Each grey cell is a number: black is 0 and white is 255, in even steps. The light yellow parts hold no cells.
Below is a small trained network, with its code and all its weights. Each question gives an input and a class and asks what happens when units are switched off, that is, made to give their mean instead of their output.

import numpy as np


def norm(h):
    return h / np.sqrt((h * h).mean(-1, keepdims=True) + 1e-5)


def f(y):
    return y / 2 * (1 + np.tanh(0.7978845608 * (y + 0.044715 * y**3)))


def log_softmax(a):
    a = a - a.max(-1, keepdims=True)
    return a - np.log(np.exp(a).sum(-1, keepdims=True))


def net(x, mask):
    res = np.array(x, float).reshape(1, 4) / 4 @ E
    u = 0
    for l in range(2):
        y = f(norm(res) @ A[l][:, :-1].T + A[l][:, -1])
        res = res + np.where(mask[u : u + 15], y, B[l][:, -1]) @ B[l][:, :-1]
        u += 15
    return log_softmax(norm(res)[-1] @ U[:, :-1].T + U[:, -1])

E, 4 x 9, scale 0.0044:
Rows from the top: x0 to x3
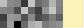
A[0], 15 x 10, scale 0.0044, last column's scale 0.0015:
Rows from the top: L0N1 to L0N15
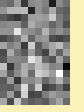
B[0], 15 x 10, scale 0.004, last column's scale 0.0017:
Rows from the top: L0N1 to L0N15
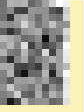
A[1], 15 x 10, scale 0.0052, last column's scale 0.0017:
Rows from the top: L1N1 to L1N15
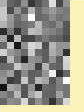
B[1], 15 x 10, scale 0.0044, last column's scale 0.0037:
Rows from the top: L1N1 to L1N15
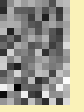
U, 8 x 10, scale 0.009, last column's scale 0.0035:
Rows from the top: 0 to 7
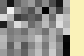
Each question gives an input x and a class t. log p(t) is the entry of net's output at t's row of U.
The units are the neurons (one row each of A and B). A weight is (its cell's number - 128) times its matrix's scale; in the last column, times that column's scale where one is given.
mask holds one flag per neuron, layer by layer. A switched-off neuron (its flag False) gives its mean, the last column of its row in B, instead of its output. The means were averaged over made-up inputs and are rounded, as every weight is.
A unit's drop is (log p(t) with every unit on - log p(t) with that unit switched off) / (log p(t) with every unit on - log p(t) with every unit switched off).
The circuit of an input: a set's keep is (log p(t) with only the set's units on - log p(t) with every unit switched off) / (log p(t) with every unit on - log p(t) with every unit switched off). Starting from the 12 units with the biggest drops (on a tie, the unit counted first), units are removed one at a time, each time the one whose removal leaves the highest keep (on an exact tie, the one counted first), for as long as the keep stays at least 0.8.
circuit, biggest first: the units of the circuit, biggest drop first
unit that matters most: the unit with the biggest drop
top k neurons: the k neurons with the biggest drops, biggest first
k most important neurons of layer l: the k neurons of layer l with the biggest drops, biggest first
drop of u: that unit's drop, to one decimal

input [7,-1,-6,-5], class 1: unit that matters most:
L1N2
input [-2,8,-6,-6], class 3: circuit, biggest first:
L1N1, L1N11
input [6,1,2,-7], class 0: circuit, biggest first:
L0N15, L1N6
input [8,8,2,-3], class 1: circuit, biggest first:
L1N8, L1N2
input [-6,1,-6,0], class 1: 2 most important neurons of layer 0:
L0N13, L0N6
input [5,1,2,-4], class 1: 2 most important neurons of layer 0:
L0N9, L0N3
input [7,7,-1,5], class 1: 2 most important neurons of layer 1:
L1N3, L1N8
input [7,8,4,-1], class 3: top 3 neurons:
L1N11, L1N1, L1N15
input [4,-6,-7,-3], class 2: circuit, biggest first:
L0N10, L0N11
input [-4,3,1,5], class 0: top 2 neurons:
L1N5, L0N7
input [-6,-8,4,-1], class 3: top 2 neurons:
L0N1, L1N14
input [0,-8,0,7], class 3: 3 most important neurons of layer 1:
L1N14, L1N10, L1N6
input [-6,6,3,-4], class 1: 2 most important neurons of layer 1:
L1N15, L1N14
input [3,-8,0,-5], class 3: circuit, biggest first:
L1N14
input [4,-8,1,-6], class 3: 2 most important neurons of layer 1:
L1N14, L1N5
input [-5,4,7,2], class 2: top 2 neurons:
L1N13, L0N7
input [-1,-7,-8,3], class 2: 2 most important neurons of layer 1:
L1N1, L1N11
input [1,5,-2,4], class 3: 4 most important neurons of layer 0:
L0N14, L0N5, L0N15, L0N2
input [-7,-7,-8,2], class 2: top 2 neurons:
L0N11, L0N10
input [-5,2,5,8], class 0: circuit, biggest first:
L1N5
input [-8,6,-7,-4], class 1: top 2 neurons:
L1N15, L1N13
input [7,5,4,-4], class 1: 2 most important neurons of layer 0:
L0N9, L0N1
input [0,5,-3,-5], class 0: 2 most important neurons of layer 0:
L0N1, L0N15
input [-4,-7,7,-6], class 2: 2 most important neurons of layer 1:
L1N13, L1N10
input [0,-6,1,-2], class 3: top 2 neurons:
L0N1, L1N14
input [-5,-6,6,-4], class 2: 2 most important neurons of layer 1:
L1N13, L1N10
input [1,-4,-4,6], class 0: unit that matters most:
L1N5
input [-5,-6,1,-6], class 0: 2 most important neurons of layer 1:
L1N6, L1N15
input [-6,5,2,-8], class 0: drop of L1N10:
0.1
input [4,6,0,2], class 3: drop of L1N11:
0.2
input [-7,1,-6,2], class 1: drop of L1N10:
0.1
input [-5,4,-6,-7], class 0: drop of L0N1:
0.1
